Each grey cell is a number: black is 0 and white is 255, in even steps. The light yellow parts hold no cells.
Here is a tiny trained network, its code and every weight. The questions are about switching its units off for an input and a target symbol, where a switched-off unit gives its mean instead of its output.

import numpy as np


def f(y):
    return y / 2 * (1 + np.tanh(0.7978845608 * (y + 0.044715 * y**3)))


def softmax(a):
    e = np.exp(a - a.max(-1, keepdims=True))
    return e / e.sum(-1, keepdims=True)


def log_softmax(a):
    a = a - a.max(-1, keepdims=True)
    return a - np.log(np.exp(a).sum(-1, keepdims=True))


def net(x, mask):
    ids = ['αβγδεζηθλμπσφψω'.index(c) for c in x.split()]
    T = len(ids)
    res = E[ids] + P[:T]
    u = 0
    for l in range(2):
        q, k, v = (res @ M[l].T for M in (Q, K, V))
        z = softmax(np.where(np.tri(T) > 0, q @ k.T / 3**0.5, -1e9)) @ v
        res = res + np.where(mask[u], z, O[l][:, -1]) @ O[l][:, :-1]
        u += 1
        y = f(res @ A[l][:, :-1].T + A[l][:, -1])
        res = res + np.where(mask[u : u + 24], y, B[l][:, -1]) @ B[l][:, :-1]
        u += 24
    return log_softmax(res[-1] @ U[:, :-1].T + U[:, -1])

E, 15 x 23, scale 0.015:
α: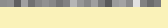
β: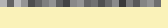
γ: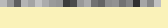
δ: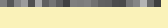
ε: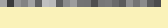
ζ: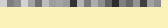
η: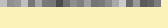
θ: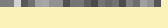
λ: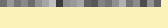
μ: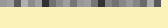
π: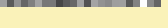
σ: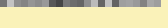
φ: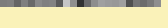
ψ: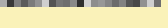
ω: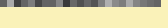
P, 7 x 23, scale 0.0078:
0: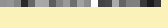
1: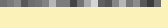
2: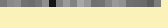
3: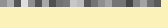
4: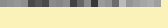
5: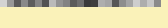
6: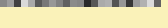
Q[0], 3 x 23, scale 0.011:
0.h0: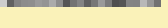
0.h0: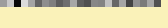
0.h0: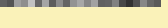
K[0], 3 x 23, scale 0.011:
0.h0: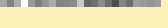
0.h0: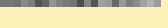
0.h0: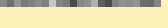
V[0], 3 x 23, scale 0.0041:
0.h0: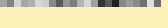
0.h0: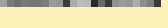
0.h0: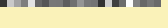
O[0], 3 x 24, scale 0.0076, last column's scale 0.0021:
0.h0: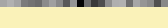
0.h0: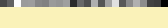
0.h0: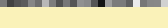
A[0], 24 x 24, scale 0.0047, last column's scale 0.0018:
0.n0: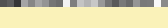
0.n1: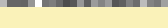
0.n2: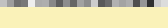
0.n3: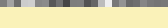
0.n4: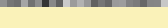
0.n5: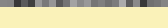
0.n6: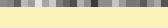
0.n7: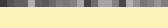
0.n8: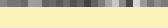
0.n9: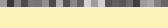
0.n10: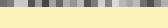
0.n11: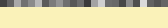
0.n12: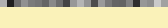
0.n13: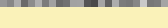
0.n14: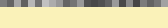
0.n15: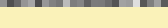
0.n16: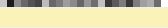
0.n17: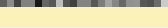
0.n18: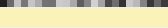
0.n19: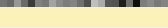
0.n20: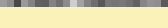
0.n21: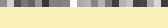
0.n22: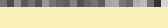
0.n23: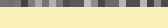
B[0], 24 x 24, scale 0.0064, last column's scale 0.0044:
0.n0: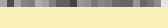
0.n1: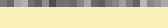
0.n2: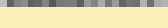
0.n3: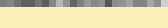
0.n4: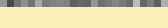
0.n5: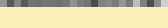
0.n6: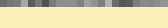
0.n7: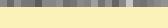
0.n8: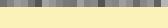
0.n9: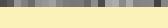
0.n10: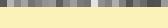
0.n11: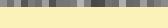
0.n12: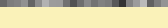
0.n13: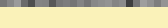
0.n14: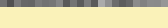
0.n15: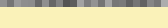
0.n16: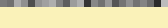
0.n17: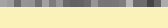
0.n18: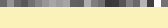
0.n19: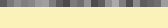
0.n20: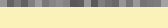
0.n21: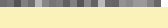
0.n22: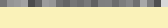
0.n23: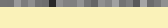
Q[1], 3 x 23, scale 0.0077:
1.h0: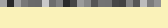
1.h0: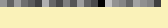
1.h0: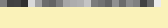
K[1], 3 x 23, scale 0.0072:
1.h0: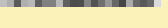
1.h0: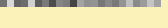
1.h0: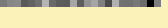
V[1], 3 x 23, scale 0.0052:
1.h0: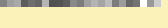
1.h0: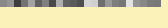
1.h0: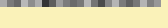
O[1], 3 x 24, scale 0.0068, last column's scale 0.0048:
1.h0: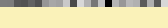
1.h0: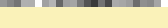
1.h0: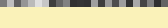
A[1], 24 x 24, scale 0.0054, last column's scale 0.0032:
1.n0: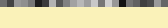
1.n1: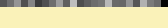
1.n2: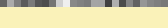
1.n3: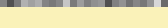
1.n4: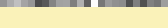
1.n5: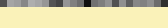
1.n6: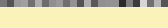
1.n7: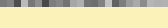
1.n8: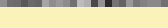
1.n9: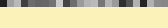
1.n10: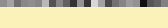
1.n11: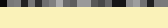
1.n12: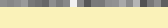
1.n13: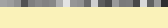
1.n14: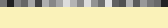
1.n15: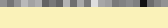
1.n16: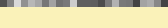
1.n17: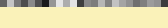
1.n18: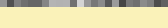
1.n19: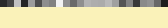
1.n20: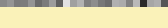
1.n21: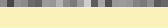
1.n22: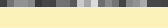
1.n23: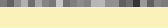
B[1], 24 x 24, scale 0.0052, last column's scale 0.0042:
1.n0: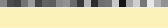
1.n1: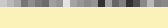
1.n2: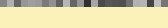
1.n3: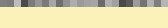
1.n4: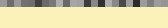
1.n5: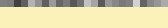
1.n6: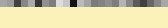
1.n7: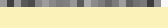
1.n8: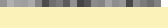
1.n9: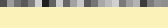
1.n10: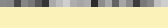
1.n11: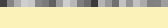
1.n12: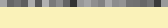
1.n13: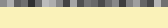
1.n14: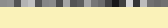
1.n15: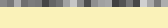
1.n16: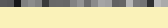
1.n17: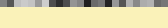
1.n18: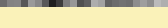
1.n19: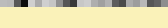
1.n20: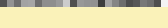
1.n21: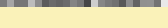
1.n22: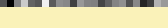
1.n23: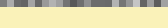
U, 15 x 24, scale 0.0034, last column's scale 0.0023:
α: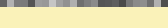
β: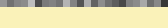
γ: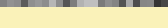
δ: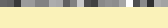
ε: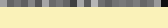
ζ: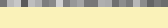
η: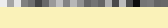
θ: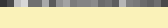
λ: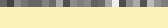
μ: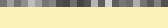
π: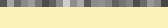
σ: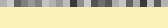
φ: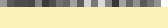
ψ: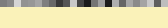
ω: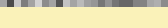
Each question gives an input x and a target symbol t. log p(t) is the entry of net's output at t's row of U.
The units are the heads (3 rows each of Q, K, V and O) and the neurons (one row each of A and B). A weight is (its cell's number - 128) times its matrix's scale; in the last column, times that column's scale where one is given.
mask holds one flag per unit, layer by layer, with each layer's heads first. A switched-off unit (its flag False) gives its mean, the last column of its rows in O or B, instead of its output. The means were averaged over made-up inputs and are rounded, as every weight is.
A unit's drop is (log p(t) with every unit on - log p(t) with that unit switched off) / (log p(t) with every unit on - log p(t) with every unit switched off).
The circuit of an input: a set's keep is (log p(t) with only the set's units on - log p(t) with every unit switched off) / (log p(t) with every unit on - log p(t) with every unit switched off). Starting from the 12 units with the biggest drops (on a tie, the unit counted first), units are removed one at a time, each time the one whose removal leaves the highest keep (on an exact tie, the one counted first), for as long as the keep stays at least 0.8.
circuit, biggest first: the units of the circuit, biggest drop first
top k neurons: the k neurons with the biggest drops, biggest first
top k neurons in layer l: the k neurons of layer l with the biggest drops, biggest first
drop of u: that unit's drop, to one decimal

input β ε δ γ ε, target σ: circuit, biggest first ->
1.h0, 0.n2, 0.n1
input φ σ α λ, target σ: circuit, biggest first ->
0.h0, 1.h0, 0.n2
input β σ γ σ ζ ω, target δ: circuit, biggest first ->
0.h0, 0.n17, 0.n7, 1.h0
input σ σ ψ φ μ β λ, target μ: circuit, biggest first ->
1.h0
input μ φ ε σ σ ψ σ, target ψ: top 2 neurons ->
1.n17, 0.n16
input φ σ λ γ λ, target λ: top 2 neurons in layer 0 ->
0.n10, 0.n2
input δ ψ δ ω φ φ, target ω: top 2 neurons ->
0.n0, 1.n3
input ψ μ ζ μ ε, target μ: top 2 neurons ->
0.n16, 1.n5
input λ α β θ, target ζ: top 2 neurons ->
1.n19, 1.n11
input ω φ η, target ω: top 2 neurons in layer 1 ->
1.n3, 1.n15
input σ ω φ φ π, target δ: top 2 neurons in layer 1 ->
1.n16, 1.n6
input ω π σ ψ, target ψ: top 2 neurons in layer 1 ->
1.n18, 1.n21
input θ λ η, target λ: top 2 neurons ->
1.n0, 0.n10
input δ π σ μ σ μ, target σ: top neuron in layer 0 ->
0.n16
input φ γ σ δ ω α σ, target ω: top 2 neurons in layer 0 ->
0.n17, 0.n0
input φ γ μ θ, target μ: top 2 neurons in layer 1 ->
1.n5, 1.n16
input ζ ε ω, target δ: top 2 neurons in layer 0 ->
0.n17, 0.n7
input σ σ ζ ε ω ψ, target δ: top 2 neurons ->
1.n16, 0.n17
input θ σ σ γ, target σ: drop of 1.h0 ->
0.3
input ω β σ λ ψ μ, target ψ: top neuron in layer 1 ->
1.n17
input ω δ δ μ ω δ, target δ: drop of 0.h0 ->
0.2
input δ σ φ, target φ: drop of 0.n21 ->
0.2
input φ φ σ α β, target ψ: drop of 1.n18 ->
0.2
